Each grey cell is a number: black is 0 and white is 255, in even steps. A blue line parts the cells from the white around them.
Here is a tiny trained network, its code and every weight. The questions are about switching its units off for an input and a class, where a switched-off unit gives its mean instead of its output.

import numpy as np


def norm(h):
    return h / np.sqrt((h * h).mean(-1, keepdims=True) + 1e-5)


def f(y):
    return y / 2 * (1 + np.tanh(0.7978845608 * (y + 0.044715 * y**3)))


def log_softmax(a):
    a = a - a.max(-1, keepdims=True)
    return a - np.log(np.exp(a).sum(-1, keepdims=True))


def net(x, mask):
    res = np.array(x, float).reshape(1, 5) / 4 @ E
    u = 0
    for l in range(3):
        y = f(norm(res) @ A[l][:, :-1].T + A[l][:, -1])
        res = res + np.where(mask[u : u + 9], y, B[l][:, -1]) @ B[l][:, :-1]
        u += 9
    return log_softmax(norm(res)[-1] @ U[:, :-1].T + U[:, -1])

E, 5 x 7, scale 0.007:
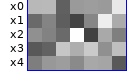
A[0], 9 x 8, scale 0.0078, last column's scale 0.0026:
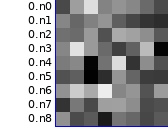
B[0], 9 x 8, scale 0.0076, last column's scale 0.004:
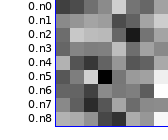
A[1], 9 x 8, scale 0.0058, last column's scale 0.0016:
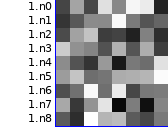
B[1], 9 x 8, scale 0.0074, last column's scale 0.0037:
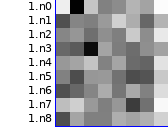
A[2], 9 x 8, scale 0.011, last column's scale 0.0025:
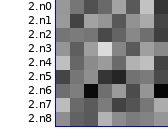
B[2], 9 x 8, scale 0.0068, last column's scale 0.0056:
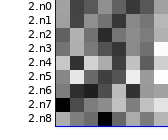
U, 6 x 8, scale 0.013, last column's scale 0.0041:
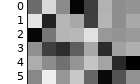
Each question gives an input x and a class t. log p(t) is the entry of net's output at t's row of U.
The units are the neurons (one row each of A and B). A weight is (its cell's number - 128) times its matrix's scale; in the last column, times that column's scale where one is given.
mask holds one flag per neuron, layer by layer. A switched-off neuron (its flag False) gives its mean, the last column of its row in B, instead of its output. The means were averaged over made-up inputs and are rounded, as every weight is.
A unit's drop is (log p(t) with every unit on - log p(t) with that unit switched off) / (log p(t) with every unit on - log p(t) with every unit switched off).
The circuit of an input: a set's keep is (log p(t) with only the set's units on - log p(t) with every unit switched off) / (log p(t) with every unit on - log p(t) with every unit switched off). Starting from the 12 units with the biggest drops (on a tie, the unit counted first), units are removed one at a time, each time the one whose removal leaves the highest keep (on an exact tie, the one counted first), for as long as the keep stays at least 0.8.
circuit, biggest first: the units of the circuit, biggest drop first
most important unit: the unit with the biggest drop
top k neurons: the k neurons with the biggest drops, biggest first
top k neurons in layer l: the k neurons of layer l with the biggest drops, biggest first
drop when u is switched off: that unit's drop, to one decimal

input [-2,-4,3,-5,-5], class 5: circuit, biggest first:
(1.n7)
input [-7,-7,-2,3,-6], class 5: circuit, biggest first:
(1.n7; 1.n0)
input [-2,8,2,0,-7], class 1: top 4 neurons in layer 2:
(2.n4; 2.n1; 2.n3; 2.n8)
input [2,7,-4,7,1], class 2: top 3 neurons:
(0.n8; 0.n2; 1.n1)
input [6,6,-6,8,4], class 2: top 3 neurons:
(0.n8; 0.n2; 1.n1)
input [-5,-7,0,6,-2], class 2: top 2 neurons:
(1.n8; 0.n0)
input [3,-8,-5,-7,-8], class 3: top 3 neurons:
(0.n4; 1.n3; 2.n7)
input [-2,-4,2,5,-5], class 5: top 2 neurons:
(0.n5; 1.n7)
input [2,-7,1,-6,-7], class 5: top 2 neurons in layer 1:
(1.n4; 1.n7)
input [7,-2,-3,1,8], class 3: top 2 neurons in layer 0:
(0.n4; 0.n5)
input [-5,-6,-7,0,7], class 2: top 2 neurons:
(0.n0; 1.n6)
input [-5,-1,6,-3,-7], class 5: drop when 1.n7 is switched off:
0.2
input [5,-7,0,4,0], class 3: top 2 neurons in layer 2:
(2.n5; 2.n8)
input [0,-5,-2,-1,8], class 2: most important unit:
0.n0
